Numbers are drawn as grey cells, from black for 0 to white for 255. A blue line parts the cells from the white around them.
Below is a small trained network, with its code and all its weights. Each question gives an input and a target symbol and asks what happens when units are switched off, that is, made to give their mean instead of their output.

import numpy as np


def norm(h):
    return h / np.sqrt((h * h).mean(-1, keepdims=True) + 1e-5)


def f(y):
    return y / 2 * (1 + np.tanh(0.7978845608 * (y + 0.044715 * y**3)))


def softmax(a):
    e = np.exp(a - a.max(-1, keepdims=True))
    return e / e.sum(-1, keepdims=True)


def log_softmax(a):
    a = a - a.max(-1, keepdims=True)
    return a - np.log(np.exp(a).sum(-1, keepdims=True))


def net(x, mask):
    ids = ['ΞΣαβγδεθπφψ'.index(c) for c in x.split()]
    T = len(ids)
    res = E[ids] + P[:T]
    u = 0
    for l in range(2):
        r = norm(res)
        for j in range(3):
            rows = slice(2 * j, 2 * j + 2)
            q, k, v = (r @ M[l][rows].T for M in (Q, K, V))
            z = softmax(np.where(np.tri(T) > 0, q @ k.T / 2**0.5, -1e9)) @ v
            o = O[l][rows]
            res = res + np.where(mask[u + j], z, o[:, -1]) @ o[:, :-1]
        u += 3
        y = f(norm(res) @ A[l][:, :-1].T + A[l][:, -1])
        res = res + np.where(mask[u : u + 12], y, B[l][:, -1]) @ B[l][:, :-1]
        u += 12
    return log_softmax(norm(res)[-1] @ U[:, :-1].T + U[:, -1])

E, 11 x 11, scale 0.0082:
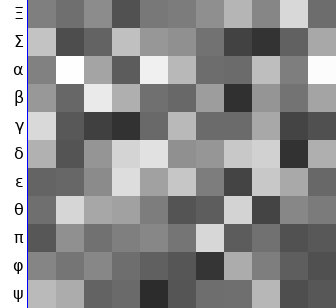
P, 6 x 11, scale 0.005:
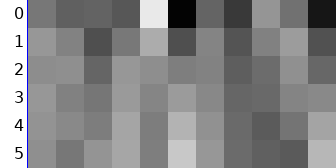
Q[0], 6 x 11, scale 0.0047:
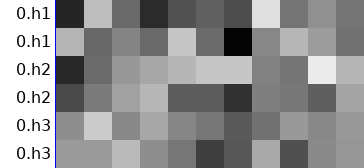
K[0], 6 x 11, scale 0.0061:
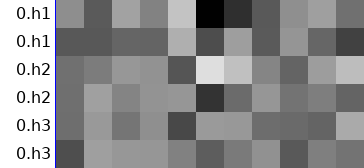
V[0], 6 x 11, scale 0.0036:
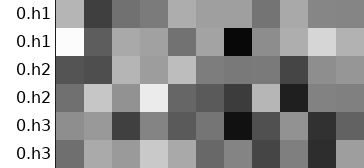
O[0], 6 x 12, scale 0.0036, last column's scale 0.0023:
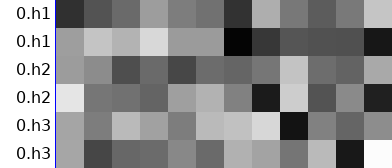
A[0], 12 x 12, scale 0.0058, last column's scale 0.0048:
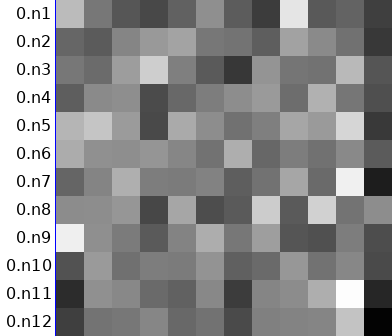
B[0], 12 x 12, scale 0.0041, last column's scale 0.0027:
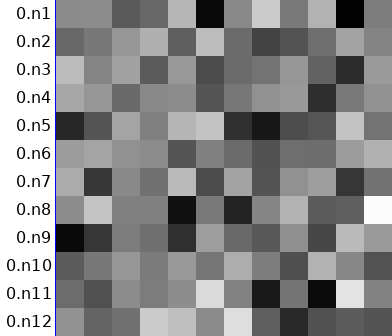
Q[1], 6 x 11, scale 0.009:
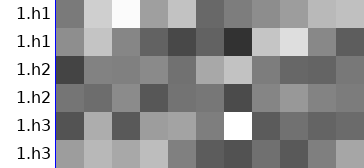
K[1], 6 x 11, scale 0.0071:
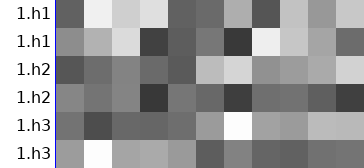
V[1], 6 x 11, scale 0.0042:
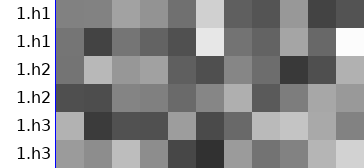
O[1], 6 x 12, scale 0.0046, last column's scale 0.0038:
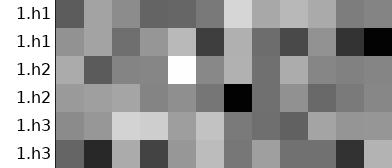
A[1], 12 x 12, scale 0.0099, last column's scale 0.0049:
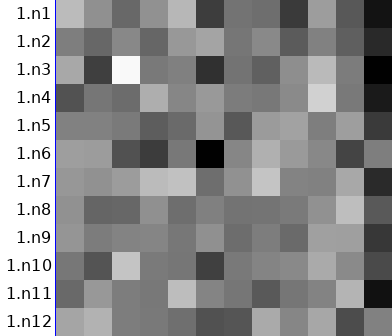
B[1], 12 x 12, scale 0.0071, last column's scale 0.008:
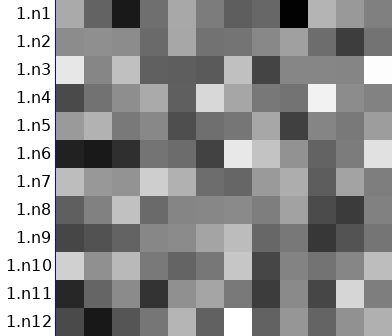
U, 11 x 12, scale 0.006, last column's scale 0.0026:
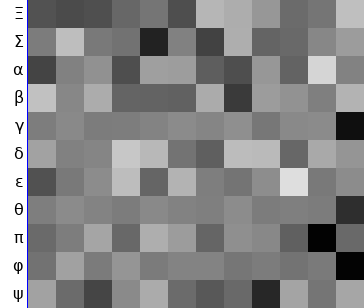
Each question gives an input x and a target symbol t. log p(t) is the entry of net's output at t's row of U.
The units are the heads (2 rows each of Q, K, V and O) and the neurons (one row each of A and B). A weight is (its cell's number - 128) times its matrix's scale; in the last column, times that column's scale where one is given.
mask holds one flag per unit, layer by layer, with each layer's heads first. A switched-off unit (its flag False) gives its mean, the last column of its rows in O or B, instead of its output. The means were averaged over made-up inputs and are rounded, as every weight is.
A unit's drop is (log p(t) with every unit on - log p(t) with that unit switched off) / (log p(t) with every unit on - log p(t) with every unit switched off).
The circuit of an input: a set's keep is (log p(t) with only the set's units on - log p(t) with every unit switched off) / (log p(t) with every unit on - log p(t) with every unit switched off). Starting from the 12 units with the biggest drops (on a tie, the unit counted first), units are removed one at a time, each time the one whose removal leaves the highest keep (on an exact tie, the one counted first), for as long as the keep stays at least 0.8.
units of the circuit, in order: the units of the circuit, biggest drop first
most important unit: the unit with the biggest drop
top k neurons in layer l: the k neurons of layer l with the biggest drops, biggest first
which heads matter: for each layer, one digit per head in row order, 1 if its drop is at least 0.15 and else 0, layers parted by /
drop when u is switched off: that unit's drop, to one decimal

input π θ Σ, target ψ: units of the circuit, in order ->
(1.h1; 1.n1)
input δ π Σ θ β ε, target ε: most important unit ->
1.n4
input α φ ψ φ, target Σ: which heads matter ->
011 / 000
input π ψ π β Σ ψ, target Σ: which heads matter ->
010 / 000
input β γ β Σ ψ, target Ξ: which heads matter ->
000 / 100
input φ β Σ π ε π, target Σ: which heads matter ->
100 / 010
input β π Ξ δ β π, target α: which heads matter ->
101 / 011
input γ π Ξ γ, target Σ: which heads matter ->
010 / 000
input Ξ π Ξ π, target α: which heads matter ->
101 / 000
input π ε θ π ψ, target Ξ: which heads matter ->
000 / 000
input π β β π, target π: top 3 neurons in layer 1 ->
(1.n6; 1.n3; 1.n2)
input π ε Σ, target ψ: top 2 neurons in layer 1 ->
(1.n1; 1.n6)
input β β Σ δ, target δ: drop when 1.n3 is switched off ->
0.1
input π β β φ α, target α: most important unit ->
1.n11
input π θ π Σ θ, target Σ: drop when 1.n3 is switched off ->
0.1
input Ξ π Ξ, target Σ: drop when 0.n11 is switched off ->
0.9
